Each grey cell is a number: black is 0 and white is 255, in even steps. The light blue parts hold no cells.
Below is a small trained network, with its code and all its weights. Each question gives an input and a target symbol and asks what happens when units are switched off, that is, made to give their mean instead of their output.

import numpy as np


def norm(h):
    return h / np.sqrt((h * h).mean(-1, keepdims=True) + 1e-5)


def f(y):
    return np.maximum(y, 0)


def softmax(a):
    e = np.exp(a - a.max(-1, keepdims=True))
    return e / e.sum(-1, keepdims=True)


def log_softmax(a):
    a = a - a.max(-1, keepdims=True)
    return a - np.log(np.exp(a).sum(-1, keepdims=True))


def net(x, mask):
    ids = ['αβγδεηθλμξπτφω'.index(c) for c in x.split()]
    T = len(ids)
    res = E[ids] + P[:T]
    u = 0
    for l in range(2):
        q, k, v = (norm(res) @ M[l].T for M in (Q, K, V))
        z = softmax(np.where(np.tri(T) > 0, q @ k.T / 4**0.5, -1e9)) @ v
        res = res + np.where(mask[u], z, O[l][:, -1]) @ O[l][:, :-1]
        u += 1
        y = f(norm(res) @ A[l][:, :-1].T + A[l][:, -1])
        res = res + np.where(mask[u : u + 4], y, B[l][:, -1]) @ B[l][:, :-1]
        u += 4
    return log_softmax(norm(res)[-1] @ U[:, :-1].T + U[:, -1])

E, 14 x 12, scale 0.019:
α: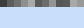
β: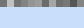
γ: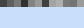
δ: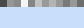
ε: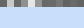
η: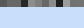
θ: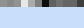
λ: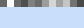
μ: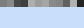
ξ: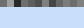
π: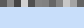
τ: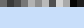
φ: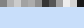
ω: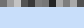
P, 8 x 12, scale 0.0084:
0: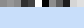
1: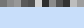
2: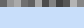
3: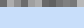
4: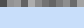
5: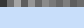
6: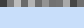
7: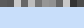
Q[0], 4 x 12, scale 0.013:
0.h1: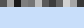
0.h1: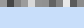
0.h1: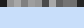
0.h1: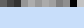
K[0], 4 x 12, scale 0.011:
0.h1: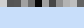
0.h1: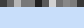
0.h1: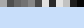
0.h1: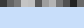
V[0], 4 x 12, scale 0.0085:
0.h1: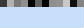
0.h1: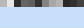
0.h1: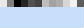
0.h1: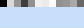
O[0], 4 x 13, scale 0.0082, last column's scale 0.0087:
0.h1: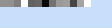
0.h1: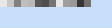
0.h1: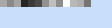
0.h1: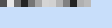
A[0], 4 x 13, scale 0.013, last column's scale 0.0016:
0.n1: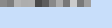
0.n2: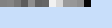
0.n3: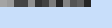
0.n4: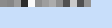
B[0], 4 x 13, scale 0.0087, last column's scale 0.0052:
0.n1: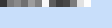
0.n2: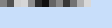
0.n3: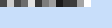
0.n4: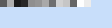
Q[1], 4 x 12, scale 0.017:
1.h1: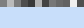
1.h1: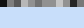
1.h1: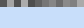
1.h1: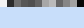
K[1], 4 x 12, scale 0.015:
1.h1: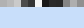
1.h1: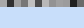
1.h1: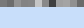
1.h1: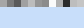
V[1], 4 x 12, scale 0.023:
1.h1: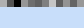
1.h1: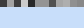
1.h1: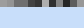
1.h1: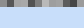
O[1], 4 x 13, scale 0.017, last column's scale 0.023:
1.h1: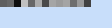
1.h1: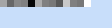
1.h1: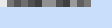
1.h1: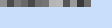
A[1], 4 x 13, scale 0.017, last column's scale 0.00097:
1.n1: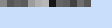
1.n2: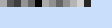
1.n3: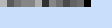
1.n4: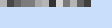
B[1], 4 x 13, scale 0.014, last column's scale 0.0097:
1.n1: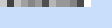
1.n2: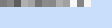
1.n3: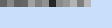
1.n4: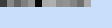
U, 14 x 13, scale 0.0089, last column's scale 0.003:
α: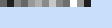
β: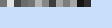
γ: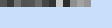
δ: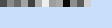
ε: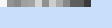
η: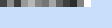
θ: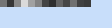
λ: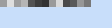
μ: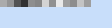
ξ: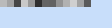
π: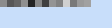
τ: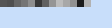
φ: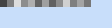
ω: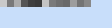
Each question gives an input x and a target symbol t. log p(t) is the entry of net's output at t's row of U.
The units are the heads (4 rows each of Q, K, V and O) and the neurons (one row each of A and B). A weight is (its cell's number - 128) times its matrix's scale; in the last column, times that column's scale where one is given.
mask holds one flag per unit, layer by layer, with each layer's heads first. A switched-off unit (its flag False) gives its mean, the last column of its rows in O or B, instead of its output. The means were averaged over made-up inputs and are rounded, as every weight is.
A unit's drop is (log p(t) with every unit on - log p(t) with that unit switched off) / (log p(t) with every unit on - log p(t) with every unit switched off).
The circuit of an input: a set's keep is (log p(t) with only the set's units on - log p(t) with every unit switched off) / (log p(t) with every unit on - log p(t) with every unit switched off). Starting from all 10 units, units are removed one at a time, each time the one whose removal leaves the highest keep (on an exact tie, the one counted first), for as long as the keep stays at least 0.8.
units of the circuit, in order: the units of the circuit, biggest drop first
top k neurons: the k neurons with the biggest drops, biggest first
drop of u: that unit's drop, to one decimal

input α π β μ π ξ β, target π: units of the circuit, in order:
(1.h1, 0.n3)
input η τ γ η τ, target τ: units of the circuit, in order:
(1.h1, 1.n4)
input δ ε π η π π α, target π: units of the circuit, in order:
(1.h1)
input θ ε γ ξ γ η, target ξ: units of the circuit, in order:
(0.h1, 1.h1)
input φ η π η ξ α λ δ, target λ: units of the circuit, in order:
(0.h1, 0.n2)
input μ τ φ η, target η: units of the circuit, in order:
(0.n3, 0.h1)
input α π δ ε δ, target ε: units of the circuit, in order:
(0.h1, 1.n1)
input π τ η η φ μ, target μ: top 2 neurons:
(0.n4, 0.n1)
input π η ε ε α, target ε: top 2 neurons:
(1.n1, 0.n4)
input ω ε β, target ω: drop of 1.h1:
0.8
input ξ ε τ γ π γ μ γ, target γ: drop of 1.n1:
0.1
